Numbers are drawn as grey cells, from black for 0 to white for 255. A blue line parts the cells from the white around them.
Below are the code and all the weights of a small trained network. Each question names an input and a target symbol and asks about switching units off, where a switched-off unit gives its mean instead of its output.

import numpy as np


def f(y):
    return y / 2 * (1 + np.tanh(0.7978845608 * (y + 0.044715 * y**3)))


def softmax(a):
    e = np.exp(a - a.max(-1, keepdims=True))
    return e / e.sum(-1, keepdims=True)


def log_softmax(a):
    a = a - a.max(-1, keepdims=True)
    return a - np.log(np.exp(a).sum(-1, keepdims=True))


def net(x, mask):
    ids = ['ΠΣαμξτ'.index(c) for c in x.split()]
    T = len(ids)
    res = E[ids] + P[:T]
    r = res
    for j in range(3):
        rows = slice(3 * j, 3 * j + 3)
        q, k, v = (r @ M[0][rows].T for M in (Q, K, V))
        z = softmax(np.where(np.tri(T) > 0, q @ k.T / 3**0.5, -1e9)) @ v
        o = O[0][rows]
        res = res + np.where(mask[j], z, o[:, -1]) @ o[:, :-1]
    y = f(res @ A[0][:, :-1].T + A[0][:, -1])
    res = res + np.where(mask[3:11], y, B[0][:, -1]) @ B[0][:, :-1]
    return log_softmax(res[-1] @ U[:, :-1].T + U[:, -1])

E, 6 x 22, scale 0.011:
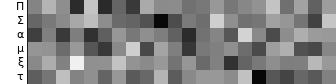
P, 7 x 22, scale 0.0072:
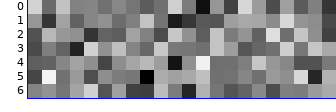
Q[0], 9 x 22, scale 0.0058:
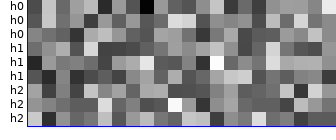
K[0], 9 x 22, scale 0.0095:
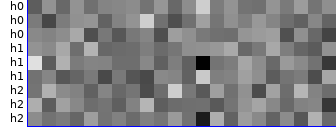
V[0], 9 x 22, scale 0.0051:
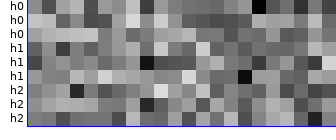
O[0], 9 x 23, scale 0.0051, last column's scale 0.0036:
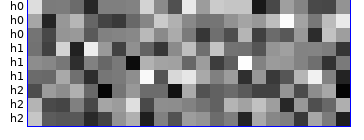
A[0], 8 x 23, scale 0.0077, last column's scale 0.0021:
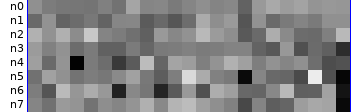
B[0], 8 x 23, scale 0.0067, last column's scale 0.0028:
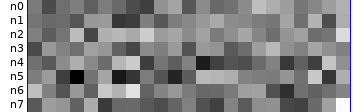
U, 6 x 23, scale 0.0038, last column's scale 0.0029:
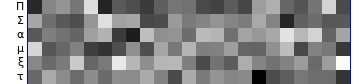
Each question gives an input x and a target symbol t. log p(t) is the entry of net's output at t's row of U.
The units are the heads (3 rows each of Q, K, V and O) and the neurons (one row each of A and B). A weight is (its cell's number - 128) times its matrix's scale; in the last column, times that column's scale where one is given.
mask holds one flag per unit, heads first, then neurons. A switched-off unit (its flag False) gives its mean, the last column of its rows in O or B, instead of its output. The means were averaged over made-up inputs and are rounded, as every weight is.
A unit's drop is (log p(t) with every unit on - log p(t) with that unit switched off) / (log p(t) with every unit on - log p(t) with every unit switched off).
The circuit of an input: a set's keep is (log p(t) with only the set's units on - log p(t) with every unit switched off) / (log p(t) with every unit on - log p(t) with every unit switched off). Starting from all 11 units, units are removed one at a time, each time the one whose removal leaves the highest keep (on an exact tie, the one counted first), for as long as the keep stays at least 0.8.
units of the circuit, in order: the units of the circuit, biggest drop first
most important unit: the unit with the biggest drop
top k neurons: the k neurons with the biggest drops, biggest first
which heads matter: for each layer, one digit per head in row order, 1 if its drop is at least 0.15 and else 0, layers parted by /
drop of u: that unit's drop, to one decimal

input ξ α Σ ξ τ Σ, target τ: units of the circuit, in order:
(h0; h2)
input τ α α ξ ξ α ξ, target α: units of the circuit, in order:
(h1; n5; h0)
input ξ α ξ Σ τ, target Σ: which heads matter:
101
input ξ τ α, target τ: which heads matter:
101
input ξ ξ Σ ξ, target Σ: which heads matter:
111
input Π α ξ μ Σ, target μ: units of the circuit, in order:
(h2; h0)
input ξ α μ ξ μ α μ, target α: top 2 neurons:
(n3; n1)
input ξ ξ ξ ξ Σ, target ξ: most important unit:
n6
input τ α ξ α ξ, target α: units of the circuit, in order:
(h0; h1; n5)
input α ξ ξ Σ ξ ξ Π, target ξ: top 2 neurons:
(n4; n7)
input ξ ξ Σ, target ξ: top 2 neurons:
(n6; n4)
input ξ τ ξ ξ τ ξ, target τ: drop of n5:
0.1
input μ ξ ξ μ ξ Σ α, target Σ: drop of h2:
0.6
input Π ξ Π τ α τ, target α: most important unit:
h2
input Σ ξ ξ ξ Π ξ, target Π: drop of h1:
0.6
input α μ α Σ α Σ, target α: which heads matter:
110
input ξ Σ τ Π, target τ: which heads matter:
101
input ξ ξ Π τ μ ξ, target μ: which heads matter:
111
